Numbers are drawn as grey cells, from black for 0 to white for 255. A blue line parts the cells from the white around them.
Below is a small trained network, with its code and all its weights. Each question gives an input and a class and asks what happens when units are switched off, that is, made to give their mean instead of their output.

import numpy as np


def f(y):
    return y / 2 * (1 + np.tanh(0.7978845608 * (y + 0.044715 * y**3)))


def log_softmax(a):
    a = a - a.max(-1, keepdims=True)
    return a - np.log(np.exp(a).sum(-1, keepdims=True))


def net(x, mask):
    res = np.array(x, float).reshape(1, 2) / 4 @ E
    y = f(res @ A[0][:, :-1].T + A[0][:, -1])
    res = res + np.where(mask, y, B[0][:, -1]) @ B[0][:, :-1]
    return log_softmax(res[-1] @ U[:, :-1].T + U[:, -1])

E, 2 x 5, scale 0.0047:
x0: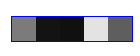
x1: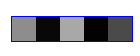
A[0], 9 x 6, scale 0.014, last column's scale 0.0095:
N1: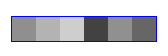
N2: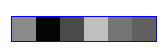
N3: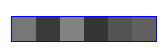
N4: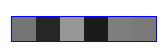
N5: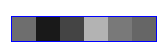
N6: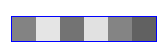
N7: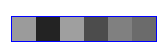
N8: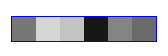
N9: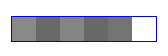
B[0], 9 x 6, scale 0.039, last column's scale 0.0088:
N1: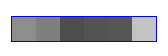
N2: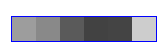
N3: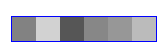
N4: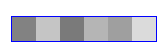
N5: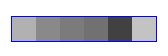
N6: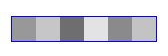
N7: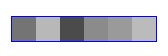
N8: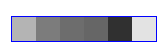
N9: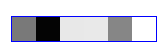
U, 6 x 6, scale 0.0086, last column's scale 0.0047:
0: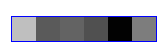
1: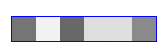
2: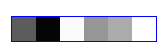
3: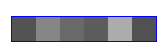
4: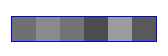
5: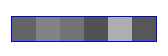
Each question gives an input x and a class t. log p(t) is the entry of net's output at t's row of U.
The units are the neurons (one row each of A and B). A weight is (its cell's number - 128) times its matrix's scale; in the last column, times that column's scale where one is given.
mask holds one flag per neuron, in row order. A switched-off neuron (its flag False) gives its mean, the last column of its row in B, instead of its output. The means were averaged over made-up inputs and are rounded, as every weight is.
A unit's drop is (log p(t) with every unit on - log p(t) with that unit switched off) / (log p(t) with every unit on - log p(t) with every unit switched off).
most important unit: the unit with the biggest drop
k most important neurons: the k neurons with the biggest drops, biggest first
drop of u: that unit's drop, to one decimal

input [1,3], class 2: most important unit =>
N6
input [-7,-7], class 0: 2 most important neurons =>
[N8 N4]
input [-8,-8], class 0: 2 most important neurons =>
[N8 N1]
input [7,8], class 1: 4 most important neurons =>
[N4 N3 N7 N8]
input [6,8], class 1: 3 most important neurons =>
[N4 N3 N7]
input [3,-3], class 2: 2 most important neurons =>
[N8 N4]
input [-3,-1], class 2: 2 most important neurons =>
[N2 N5]
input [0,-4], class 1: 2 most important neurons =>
[N9 N6]
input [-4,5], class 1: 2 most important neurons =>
[N4 N2]
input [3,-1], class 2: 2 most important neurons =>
[N8 N1]
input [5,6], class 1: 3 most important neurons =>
[N4 N8 N3]
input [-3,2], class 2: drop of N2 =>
0.4
